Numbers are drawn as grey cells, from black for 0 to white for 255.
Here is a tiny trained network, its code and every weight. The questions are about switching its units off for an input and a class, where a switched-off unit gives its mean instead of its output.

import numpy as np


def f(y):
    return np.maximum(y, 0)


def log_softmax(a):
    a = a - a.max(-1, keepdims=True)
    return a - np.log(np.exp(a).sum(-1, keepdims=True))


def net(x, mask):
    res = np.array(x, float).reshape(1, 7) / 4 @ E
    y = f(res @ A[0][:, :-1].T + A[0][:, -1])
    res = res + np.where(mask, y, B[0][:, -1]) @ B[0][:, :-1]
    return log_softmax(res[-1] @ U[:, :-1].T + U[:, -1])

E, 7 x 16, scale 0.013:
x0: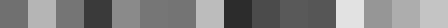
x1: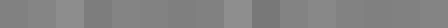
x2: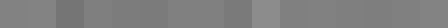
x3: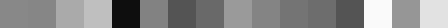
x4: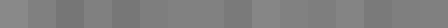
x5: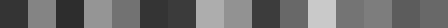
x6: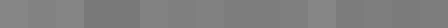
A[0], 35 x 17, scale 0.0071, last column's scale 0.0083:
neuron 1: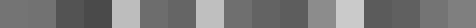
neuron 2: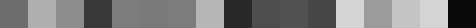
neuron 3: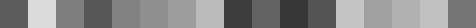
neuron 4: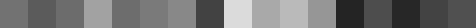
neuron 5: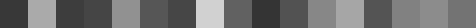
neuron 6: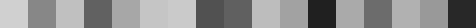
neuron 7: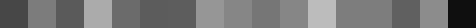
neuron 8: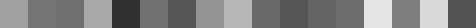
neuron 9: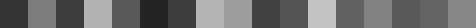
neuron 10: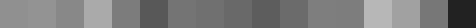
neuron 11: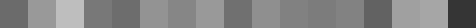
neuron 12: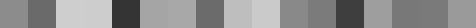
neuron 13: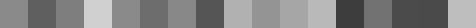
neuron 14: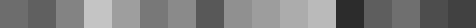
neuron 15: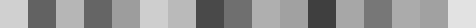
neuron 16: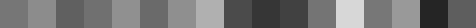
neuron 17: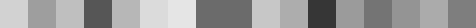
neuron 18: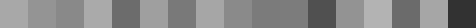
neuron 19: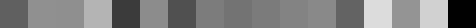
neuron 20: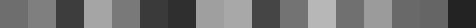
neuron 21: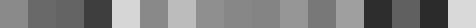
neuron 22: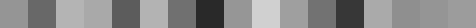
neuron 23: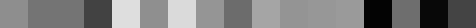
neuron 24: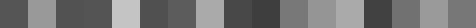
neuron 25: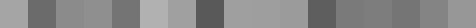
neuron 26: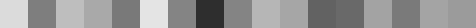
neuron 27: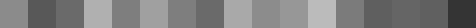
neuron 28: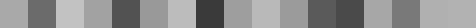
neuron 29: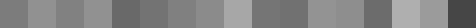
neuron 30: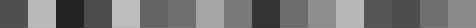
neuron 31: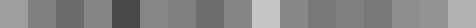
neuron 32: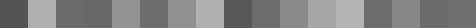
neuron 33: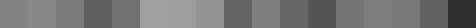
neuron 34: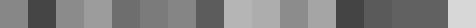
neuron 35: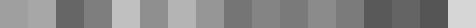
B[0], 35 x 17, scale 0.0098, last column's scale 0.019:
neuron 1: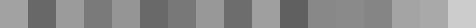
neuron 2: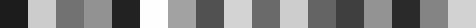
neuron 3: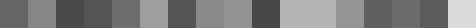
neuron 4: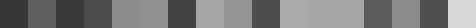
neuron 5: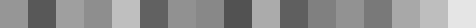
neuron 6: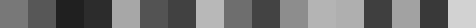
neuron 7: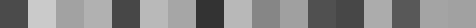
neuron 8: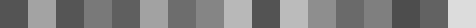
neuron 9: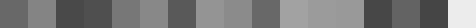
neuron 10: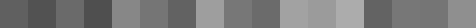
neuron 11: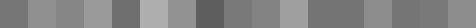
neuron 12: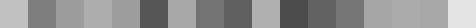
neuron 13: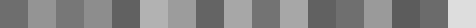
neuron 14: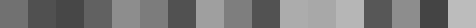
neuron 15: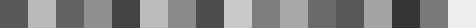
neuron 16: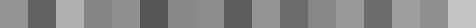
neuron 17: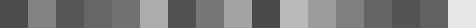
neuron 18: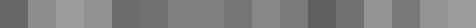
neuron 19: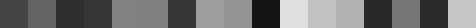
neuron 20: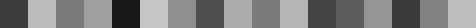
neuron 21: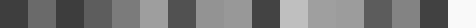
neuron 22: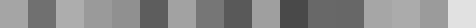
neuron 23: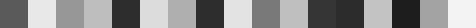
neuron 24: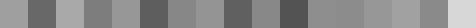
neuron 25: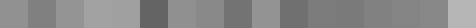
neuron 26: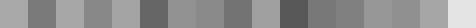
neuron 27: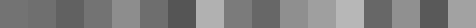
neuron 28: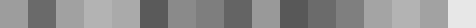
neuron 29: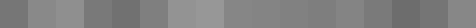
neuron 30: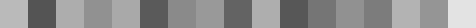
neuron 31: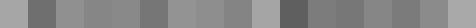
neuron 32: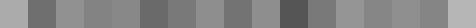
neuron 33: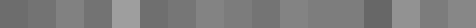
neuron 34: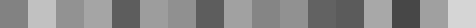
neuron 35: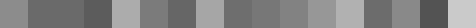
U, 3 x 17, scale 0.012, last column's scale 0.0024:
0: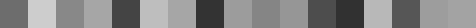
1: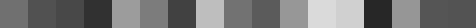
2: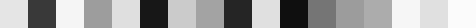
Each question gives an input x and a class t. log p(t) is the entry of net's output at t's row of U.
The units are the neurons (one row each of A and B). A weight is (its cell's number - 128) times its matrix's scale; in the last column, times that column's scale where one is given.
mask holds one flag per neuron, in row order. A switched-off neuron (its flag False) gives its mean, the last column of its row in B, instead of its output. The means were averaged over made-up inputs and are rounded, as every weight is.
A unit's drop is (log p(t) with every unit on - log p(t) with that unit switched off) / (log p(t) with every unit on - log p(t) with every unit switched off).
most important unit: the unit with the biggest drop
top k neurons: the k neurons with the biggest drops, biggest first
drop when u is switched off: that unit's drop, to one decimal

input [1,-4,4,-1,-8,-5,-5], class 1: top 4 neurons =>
[neuron 6; neuron 23; neuron 34; neuron 2]
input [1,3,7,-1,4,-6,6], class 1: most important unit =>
neuron 6
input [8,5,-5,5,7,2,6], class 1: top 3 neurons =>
[neuron 23; neuron 19; neuron 3]
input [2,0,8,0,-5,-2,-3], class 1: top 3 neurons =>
[neuron 23; neuron 34; neuron 20]
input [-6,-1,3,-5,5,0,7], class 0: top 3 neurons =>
[neuron 23; neuron 34; neuron 6]
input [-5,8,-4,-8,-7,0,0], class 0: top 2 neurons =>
[neuron 23; neuron 6]
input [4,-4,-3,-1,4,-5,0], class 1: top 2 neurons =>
[neuron 6; neuron 23]
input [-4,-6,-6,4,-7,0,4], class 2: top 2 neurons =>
[neuron 23; neuron 2]
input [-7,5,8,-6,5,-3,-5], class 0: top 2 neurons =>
[neuron 23; neuron 34]
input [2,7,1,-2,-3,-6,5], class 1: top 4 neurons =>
[neuron 6; neuron 34; neuron 20; neuron 17]
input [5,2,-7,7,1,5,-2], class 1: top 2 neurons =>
[neuron 19; neuron 23]
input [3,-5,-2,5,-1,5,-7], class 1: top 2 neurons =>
[neuron 23; neuron 19]
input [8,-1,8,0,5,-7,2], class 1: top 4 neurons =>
[neuron 6; neuron 23; neuron 3; neuron 34]
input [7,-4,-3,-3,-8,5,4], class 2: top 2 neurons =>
[neuron 5; neuron 30]
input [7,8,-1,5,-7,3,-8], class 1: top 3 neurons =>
[neuron 23; neuron 19; neuron 3]
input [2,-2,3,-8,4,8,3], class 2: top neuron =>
[neuron 30]
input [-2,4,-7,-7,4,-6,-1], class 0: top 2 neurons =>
[neuron 23; neuron 15]
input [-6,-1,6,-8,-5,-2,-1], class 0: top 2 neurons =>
[neuron 23; neuron 34]
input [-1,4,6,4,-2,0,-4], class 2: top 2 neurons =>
[neuron 23; neuron 2]
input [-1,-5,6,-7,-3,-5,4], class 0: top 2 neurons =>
[neuron 23; neuron 15]
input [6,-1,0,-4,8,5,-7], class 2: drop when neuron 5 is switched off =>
0.1
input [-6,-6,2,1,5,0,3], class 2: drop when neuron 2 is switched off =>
0.2
